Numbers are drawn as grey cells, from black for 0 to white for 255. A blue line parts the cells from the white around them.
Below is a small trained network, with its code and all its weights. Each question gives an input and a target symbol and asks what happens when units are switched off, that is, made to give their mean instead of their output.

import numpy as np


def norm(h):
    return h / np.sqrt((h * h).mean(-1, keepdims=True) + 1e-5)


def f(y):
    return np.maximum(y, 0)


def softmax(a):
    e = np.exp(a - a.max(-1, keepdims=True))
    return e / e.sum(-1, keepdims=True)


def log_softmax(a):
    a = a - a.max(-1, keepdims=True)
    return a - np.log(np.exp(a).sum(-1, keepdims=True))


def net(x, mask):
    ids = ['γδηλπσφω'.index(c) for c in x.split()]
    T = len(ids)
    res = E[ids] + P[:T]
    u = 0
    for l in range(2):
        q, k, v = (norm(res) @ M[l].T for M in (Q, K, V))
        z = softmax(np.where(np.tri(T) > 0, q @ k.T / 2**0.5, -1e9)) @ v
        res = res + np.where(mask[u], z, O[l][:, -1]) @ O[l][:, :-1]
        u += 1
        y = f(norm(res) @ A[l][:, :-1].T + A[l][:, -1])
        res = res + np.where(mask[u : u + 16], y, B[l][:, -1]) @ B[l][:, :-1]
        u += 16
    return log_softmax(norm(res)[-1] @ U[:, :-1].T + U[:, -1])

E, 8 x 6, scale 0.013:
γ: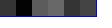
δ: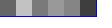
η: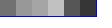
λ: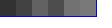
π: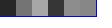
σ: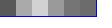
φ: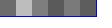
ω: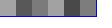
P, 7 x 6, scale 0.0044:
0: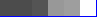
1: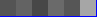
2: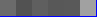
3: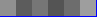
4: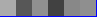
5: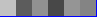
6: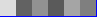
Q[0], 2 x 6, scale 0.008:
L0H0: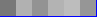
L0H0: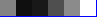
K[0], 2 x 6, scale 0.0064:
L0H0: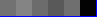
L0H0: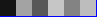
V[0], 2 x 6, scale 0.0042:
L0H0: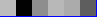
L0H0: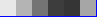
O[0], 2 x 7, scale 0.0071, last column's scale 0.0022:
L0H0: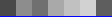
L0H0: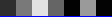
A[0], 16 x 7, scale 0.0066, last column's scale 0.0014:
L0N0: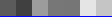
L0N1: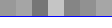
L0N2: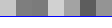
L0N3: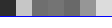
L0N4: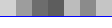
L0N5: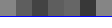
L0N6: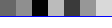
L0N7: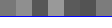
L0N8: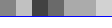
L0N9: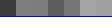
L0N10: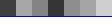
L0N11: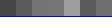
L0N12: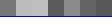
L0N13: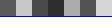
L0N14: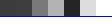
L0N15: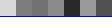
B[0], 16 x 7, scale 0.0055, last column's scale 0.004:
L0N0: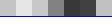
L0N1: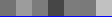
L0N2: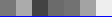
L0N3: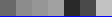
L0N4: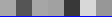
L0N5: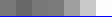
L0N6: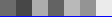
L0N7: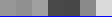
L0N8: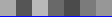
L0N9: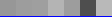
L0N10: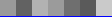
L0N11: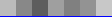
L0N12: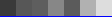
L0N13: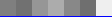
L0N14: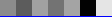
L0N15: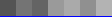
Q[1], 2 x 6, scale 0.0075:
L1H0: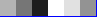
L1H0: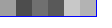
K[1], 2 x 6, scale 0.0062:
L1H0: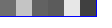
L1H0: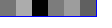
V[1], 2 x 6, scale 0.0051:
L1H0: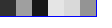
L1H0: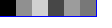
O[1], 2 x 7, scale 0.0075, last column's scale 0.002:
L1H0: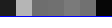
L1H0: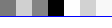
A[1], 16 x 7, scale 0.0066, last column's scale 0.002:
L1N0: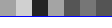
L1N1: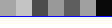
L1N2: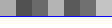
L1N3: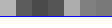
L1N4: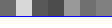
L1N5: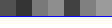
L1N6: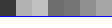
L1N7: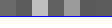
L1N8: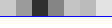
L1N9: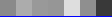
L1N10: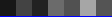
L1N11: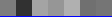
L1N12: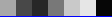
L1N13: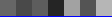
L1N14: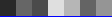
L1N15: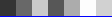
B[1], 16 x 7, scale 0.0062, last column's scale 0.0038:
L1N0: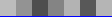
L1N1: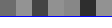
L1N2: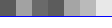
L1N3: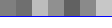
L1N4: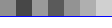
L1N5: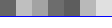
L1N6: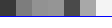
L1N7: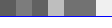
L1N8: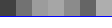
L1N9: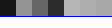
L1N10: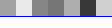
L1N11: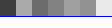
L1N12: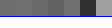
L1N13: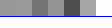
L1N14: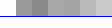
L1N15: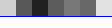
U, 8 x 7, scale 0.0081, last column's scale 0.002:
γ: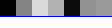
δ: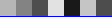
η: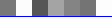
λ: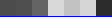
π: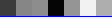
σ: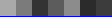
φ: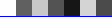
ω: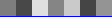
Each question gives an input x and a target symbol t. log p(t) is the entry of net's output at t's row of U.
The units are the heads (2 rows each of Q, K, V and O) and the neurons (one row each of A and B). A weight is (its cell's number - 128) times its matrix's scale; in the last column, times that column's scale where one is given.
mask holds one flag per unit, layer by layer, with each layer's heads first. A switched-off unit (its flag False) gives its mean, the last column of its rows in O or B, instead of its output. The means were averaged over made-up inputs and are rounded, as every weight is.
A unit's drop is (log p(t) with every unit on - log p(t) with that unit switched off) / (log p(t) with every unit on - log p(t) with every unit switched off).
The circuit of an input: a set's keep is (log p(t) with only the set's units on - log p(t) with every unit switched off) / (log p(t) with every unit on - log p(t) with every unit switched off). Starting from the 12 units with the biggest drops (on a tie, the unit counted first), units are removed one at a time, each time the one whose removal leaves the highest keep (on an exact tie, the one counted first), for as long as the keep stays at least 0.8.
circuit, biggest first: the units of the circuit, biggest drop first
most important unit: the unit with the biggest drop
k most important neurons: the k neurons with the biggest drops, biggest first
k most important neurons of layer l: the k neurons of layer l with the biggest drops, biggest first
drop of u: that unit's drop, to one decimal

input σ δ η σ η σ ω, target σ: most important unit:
L1N12
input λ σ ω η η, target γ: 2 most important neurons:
L0N5, L0N6
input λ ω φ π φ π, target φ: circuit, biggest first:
L1H0, L0N0
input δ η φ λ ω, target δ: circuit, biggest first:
L0H0, L1H0, L0N15
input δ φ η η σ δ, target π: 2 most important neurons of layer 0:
L0N12, L0N0
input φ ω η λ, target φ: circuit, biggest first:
L0H0, L1H0
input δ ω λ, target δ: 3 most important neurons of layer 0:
L0N8, L0N4, L0N11
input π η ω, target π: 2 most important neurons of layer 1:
L1N2, L1N5
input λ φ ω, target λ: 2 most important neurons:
L0N15, L0N14
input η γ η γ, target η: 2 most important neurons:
L1N10, L1N5
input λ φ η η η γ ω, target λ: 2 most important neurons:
L0N15, L1N8
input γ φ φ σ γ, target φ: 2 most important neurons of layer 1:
L1N13, L1N3
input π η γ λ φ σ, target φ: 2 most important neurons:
L1N15, L0N14
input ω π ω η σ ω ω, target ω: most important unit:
L0H0
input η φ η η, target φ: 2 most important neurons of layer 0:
L0N7, L0N11
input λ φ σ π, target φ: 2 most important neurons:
L0N14, L0N10
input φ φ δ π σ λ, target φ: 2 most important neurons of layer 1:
L1N13, L1N3
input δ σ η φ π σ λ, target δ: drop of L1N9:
0.0
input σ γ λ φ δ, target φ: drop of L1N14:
0.0
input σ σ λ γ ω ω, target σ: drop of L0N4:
0.1
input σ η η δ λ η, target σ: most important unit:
L1N0
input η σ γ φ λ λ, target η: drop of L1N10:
0.3
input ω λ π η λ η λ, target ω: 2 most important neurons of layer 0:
L0N0, L0N12
